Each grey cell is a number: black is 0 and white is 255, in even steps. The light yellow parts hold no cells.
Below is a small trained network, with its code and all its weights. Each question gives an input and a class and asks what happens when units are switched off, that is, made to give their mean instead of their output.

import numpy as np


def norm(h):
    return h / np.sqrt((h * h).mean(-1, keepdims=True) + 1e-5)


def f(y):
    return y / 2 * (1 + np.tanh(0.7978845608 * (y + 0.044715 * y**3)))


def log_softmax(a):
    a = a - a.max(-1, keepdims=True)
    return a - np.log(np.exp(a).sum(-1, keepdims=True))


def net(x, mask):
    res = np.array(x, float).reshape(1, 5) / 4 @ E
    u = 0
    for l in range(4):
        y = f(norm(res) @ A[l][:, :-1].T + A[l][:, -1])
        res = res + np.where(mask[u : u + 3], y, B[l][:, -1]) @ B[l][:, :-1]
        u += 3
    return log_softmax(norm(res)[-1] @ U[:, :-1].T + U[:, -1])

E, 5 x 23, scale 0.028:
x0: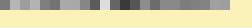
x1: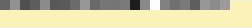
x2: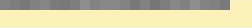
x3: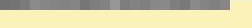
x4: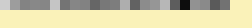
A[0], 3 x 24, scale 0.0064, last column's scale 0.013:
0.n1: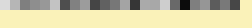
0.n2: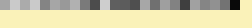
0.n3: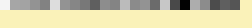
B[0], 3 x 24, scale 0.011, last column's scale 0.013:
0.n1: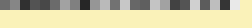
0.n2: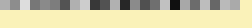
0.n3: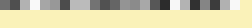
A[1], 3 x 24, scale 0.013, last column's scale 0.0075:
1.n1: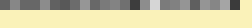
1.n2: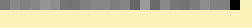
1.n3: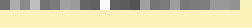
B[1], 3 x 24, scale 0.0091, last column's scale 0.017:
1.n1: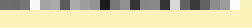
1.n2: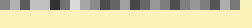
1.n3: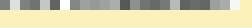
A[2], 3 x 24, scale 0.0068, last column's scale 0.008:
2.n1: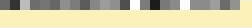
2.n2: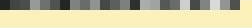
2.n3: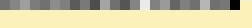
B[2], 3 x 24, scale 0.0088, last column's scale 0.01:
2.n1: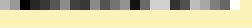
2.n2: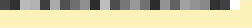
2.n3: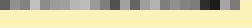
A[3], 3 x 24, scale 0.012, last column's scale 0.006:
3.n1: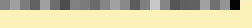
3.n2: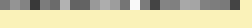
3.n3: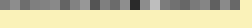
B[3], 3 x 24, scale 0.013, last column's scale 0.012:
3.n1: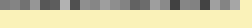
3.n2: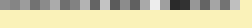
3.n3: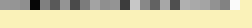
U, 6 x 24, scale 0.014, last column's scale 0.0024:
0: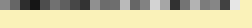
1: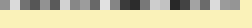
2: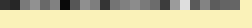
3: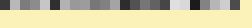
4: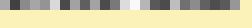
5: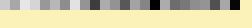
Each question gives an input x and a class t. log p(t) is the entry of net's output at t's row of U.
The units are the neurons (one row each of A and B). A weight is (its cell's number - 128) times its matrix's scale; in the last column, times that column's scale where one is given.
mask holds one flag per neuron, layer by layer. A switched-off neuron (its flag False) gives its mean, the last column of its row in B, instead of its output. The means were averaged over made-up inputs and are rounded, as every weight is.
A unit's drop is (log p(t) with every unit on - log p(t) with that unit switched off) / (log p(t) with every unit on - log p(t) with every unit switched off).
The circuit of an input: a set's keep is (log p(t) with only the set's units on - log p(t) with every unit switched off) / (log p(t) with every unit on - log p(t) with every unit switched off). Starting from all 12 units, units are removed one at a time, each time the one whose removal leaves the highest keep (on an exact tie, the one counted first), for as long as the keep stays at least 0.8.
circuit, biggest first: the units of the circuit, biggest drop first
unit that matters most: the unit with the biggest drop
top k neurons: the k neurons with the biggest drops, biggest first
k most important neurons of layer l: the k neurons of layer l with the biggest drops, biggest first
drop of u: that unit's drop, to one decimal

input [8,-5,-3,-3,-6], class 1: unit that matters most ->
3.n2
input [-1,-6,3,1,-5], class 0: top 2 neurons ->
(2.n1, 1.n3)
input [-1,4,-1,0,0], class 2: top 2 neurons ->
(1.n1, 1.n3)
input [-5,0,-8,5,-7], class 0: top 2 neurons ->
(1.n1, 0.n3)
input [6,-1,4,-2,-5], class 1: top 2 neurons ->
(1.n1, 3.n2)
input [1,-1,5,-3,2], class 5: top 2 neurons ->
(0.n3, 0.n2)
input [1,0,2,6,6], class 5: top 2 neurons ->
(0.n3, 2.n1)
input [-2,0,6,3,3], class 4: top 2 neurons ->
(0.n3, 2.n1)
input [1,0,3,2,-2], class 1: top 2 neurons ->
(1.n1, 0.n3)
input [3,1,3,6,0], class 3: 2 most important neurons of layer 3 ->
(3.n2, 3.n3)
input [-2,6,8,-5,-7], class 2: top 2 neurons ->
(2.n2, 1.n3)
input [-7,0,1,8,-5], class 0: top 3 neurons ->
(1.n1, 0.n3, 2.n1)
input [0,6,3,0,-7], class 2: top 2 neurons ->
(2.n2, 1.n3)
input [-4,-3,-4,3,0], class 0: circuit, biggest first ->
(1.n1)
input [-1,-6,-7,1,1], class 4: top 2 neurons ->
(0.n3, 1.n3)
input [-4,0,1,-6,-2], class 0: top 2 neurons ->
(1.n1, 0.n3)
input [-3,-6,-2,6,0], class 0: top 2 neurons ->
(1.n1, 2.n1)
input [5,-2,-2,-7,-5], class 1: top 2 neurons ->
(1.n1, 3.n2)
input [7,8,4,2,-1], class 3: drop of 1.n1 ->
0.3
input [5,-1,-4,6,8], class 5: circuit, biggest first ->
(0.n3)
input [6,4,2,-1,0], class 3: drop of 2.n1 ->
0.2
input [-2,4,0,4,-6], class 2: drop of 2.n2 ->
0.1
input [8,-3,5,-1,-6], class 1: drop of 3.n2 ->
0.2
